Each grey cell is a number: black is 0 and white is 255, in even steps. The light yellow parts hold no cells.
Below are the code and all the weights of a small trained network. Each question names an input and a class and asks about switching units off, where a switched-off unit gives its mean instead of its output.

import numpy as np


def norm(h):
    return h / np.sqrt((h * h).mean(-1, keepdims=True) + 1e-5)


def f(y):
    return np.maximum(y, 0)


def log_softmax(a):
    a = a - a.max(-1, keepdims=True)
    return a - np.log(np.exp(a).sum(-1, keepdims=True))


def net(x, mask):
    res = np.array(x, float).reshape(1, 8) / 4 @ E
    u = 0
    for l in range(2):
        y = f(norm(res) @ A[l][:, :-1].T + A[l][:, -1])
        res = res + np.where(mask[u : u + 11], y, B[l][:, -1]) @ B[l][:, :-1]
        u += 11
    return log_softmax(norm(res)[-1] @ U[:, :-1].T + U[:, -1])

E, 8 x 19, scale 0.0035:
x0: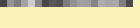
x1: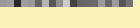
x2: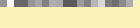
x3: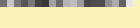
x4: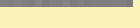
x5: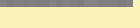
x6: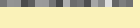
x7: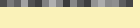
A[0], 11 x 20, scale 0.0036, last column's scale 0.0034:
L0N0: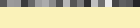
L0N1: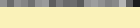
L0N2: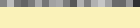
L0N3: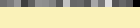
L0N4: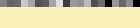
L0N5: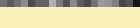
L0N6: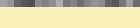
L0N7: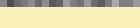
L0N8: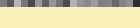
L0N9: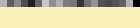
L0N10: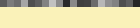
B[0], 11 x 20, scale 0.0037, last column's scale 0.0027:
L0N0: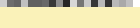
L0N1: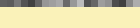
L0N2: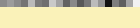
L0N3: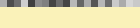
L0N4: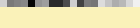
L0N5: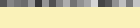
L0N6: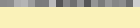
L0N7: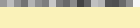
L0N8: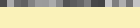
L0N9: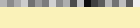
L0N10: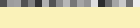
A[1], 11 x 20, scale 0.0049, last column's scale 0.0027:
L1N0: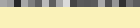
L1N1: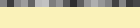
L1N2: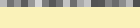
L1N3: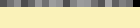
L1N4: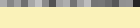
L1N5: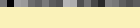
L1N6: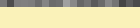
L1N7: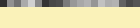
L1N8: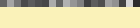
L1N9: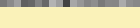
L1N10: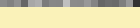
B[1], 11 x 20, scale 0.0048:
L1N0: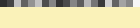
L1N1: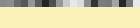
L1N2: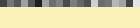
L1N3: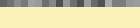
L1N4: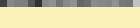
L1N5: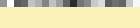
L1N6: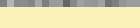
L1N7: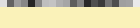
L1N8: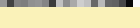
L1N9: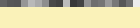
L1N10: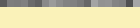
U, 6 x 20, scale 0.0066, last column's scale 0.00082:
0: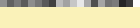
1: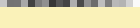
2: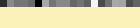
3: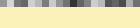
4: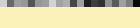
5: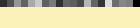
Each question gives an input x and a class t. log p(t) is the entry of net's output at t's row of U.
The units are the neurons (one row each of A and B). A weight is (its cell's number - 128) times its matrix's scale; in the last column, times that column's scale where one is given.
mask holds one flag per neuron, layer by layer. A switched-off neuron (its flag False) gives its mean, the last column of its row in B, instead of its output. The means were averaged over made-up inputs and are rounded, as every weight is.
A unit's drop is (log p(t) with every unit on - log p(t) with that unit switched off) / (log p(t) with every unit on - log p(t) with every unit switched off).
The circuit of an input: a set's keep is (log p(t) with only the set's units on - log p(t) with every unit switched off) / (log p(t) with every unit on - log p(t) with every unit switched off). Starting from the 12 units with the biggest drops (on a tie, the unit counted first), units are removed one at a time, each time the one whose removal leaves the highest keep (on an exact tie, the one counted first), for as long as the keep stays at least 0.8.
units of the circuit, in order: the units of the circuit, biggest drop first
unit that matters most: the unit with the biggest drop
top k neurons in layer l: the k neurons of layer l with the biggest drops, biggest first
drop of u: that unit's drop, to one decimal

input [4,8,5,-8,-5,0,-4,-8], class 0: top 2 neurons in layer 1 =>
L1N1, L1N5
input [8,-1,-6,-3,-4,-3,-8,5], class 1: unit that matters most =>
L0N4
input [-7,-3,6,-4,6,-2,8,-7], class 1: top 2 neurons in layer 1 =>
L1N5, L1N7
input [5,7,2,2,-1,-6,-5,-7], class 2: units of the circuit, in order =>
L1N2, L1N4
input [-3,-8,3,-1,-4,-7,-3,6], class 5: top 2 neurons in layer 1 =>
L1N9, L1N2
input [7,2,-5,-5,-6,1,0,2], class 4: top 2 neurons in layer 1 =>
L1N7, L1N8
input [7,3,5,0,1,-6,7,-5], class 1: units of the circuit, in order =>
L0N0, L0N3
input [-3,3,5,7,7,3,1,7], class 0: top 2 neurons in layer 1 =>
L1N8, L1N2
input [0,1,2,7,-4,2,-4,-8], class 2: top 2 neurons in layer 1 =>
L1N2, L1N1
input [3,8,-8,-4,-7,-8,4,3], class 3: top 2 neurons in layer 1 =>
L1N5, L1N6
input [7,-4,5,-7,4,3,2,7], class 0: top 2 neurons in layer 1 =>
L1N1, L1N2
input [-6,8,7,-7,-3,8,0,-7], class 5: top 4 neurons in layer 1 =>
L1N0, L1N5, L1N8, L1N7
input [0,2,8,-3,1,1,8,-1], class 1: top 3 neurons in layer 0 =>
L0N0, L0N3, L0N7
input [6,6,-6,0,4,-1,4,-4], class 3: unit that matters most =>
L1N5
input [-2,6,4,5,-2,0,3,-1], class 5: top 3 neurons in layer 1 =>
L1N0, L1N1, L1N5
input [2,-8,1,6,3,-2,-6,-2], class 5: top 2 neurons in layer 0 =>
L0N8, L0N0
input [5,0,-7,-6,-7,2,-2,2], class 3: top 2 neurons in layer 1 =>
L1N5, L1N8
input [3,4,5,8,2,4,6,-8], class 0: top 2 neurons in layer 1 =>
L1N8, L1N5
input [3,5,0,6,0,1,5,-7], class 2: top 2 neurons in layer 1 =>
L1N2, L1N1
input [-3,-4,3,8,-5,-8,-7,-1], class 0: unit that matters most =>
L1N8
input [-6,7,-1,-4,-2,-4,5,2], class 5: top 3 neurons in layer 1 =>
L1N0, L1N7, L1N8
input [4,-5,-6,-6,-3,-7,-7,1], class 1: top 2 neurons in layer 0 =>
L0N4, L0N9
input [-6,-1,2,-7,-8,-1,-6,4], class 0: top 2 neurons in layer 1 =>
L1N1, L1N7
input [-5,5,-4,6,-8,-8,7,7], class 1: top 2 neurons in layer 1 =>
L1N1, L1N2
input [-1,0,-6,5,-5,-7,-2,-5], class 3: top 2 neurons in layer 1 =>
L1N5, L1N1
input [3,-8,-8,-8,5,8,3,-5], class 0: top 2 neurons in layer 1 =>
L1N1, L1N0
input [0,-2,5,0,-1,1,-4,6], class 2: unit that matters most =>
L0N10
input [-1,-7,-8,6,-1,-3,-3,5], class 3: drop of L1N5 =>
1.2
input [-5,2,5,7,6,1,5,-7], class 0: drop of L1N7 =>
0.1
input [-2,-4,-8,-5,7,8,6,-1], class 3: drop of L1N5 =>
1.2
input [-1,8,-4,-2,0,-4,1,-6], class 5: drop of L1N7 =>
0.0
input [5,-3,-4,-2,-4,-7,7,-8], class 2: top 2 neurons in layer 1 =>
L1N2, L1N4
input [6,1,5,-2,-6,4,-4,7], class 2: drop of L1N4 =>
-0.1
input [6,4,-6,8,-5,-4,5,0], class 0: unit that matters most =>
L1N8
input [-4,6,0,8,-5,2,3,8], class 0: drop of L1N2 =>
0.2
